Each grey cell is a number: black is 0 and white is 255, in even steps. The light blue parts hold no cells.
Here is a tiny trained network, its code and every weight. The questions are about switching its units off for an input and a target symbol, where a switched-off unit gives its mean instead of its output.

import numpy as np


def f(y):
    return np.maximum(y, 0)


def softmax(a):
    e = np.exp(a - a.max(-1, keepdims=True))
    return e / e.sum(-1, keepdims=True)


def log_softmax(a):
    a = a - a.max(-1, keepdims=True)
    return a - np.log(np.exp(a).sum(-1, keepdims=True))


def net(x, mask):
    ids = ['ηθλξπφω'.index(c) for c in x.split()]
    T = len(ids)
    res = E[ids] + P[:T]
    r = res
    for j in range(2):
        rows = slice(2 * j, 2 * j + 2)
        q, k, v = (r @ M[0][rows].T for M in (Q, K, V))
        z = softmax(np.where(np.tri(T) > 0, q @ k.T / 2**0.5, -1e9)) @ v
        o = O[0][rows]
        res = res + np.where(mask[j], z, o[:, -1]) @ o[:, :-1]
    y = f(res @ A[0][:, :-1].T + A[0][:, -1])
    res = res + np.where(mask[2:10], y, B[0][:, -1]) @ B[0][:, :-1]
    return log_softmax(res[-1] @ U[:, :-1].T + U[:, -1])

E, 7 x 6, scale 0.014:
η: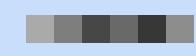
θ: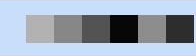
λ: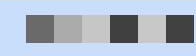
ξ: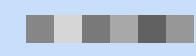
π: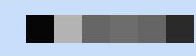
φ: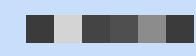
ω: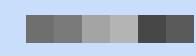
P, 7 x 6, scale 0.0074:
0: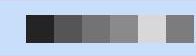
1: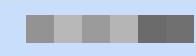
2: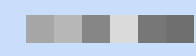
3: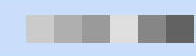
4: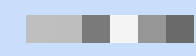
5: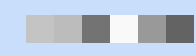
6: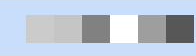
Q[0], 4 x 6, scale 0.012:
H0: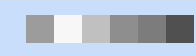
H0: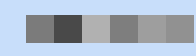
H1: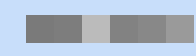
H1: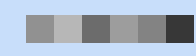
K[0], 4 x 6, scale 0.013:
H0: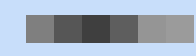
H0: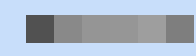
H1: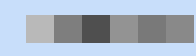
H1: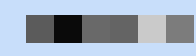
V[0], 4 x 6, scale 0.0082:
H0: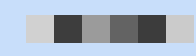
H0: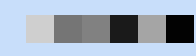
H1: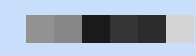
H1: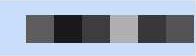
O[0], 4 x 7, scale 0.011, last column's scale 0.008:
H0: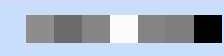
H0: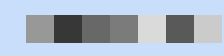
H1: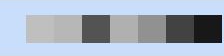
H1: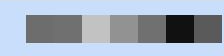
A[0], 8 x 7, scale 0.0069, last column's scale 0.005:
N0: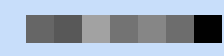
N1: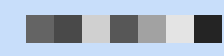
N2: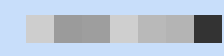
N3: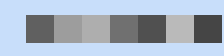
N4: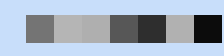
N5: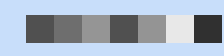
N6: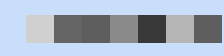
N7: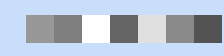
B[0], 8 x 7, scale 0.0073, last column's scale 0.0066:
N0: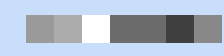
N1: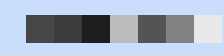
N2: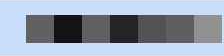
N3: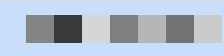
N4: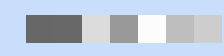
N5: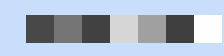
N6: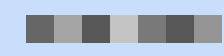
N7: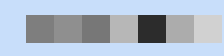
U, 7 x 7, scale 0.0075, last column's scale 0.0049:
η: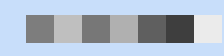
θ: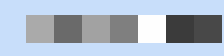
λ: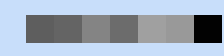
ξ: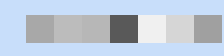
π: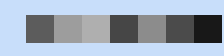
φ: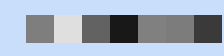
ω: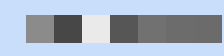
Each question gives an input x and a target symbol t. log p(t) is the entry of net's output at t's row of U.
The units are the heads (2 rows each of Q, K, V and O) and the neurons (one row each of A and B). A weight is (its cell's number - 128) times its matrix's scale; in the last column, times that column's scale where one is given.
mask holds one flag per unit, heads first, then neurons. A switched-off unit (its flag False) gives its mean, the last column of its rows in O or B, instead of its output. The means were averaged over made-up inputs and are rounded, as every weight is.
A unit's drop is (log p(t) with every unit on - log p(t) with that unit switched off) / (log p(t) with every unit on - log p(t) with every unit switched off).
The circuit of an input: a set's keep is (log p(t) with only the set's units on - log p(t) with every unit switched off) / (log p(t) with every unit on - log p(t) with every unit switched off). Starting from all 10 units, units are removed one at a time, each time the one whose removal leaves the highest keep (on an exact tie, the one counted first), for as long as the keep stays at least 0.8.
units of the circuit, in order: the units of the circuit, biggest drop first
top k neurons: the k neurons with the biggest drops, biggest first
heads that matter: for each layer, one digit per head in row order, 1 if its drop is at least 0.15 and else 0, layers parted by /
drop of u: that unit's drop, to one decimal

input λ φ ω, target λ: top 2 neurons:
N1, N5
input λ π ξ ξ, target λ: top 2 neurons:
N1, N5
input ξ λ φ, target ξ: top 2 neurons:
N4, N3
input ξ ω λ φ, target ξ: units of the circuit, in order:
H0, H1, N4
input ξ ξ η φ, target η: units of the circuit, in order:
H0
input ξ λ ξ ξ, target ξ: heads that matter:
10
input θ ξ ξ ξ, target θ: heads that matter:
11
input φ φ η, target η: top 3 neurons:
N6, N4, N3
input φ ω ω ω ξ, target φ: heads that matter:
11
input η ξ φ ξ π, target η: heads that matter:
11
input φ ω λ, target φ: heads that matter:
10
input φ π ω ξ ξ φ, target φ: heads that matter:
10
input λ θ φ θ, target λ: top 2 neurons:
N1, N7
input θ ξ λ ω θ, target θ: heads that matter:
11
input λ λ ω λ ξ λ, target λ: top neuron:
N1
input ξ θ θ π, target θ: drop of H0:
1.1
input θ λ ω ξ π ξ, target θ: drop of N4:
0.0
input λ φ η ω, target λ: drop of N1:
0.3
